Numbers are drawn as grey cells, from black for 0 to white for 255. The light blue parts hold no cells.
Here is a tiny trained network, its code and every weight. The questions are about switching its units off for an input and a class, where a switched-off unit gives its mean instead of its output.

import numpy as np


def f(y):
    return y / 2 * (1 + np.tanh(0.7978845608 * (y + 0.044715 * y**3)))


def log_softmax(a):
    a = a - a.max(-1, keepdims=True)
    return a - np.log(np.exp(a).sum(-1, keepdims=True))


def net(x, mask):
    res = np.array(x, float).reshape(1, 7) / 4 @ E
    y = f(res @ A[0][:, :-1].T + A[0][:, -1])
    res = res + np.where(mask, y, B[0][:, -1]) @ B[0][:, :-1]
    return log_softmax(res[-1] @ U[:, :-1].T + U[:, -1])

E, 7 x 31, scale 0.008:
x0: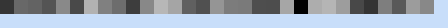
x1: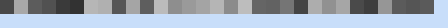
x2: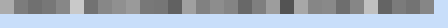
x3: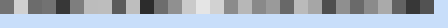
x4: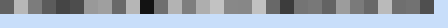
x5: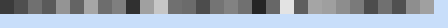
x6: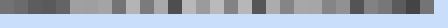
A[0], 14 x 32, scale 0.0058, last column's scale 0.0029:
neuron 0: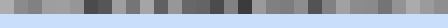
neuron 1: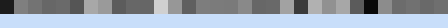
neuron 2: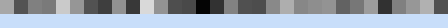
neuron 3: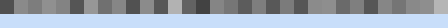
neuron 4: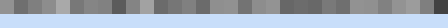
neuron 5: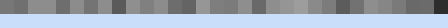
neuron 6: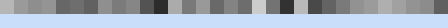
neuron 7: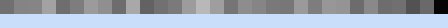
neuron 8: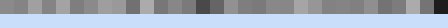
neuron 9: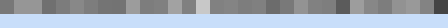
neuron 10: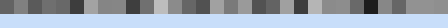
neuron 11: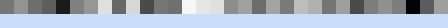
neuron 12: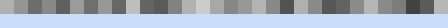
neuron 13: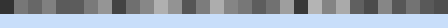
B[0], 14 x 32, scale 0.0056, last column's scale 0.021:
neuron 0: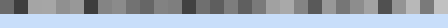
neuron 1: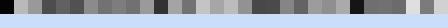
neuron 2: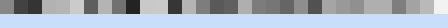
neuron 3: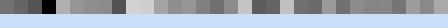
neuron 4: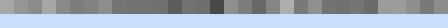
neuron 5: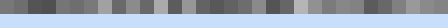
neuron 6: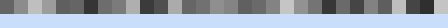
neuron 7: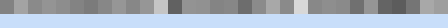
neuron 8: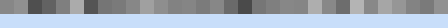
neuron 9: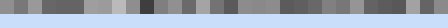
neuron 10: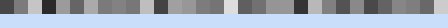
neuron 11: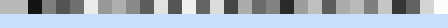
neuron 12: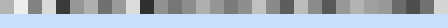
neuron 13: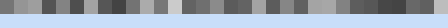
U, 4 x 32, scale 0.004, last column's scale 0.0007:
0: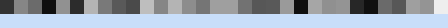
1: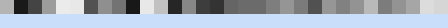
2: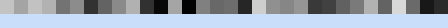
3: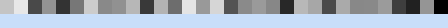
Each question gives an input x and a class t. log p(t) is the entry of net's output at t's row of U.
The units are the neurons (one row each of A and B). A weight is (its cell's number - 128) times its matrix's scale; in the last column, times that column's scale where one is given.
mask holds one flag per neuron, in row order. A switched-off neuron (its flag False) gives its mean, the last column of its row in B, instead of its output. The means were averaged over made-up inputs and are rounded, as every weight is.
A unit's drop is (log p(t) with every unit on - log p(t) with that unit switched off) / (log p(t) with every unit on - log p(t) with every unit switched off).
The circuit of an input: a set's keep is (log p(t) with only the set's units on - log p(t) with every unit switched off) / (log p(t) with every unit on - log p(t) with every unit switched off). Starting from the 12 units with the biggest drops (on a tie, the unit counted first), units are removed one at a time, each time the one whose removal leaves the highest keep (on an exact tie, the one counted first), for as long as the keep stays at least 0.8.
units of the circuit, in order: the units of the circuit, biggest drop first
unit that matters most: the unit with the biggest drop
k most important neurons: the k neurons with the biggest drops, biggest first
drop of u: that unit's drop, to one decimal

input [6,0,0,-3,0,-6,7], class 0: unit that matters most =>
neuron 12
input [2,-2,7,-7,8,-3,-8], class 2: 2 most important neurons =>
[neuron 6; neuron 11]
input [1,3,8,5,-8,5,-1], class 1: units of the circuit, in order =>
[neuron 12; neuron 1]
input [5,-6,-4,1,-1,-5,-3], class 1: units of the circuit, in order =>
[neuron 12; neuron 1]
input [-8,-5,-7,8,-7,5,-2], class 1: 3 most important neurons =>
[neuron 11; neuron 6; neuron 1]
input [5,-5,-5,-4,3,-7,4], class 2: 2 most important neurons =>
[neuron 2; neuron 11]
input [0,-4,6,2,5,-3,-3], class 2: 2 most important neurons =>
[neuron 6; neuron 11]
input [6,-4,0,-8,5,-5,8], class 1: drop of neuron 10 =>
0.1
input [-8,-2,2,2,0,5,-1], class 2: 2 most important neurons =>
[neuron 11; neuron 2]
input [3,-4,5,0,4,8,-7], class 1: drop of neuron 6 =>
0.1
